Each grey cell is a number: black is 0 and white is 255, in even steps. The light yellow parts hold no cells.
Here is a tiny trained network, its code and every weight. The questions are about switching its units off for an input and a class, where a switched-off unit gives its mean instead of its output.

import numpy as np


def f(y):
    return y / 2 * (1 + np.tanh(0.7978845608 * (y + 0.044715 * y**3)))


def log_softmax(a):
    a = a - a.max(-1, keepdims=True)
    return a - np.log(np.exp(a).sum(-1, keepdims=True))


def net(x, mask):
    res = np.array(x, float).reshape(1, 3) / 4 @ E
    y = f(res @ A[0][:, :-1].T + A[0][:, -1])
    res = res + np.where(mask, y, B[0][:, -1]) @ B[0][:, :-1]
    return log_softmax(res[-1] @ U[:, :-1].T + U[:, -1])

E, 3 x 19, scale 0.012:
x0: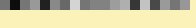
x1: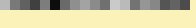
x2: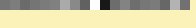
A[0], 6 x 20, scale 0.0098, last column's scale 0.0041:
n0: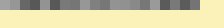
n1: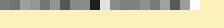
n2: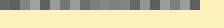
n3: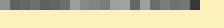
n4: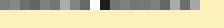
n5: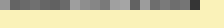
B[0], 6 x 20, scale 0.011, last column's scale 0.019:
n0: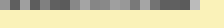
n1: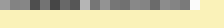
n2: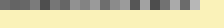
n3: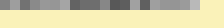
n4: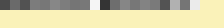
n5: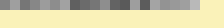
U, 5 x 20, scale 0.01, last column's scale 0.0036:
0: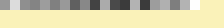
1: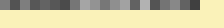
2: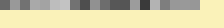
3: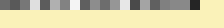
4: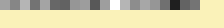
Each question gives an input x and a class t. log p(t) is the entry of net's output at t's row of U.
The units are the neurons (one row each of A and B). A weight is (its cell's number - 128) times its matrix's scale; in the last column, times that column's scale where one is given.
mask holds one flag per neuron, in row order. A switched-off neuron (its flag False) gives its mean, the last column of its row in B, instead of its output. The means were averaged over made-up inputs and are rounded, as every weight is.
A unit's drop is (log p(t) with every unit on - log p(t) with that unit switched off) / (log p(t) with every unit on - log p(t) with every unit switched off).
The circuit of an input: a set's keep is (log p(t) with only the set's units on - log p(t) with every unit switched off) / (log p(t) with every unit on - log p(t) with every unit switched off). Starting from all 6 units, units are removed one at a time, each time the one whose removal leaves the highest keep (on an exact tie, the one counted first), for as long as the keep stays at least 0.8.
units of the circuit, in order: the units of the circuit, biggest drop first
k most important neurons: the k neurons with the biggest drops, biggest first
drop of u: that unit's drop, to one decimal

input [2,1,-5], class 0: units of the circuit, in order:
n4; n0
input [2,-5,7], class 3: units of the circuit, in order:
n1; n5
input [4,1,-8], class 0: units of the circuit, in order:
n4; n0
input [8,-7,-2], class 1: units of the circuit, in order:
n1
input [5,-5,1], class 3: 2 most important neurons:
n0; n1
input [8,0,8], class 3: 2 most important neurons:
n2; n1
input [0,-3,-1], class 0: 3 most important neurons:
n4; n0; n2
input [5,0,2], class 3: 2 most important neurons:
n1; n2
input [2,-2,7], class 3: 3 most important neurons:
n1; n5; n3
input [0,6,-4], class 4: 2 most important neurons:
n0; n4
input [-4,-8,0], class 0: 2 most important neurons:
n4; n2
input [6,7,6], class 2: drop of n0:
0.0
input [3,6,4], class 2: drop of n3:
0.1
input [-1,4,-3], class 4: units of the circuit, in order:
n4
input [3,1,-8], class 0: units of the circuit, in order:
n4; n0
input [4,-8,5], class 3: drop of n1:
0.1
